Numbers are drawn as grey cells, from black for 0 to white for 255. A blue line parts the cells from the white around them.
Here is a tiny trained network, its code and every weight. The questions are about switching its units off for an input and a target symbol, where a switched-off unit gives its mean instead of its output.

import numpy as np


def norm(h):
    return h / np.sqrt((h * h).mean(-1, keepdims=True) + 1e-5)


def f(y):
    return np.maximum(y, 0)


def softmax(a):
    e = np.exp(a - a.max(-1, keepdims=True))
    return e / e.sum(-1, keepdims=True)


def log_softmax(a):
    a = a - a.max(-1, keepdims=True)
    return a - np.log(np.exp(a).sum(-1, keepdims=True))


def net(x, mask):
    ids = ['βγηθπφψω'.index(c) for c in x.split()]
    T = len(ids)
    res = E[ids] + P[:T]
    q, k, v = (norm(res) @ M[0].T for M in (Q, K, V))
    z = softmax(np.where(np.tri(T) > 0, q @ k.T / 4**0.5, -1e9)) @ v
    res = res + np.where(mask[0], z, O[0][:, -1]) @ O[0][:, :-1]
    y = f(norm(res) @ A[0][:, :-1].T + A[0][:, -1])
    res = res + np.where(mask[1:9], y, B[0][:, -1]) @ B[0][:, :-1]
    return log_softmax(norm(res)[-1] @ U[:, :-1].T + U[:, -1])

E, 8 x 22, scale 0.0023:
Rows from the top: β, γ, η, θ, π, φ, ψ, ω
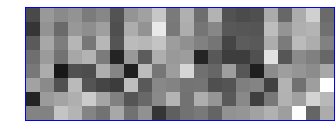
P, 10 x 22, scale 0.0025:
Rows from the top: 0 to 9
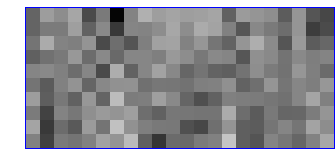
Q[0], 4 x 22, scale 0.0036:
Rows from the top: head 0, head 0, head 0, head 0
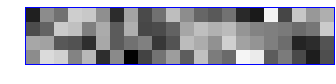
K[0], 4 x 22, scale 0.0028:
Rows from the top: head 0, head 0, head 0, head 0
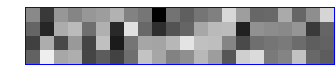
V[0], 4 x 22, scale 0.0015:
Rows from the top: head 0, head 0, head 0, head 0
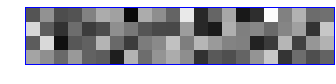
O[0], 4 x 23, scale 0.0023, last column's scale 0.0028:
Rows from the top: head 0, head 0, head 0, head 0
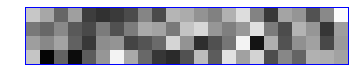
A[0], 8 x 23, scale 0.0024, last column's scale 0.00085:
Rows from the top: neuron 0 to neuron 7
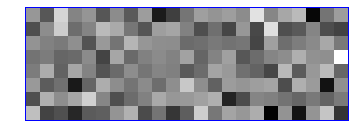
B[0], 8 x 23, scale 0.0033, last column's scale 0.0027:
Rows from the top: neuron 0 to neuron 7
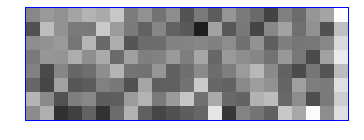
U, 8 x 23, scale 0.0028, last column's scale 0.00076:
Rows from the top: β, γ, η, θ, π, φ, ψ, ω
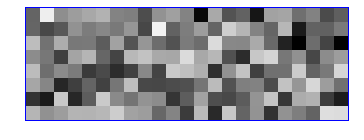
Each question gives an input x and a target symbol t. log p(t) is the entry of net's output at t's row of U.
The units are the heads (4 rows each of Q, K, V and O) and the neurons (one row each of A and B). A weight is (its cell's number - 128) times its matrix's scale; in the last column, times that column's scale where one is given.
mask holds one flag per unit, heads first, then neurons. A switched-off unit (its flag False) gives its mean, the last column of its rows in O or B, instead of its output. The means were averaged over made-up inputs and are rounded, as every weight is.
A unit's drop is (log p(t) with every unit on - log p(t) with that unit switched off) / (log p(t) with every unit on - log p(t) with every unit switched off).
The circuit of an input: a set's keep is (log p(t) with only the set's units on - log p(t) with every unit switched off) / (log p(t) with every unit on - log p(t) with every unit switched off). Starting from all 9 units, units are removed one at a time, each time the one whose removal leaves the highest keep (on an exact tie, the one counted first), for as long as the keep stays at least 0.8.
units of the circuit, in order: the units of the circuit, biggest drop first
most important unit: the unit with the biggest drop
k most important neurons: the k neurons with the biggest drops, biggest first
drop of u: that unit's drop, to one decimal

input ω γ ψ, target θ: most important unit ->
neuron 6
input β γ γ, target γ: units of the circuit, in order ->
head 0; neuron 4; neuron 0; neuron 7
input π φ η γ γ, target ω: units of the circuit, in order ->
head 0; neuron 3
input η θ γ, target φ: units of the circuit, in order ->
head 0; neuron 7
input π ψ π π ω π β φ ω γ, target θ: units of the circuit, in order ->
head 0; neuron 6
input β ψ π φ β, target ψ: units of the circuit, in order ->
head 0; neuron 5
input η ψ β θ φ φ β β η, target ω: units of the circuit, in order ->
neuron 7; neuron 2
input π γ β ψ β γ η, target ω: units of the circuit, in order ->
head 0; neuron 7
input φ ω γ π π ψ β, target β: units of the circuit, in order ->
head 0; neuron 1
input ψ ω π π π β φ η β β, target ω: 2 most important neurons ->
neuron 7; neuron 2
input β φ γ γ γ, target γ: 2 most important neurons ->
neuron 0; neuron 4
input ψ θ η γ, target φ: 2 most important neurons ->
neuron 7; neuron 0
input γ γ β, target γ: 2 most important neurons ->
neuron 4; neuron 0
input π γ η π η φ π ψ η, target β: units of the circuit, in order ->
head 0
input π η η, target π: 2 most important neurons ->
neuron 0; neuron 7
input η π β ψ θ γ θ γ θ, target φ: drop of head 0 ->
2.3
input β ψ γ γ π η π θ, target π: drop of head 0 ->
1.5
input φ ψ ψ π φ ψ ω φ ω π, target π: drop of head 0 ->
0.8
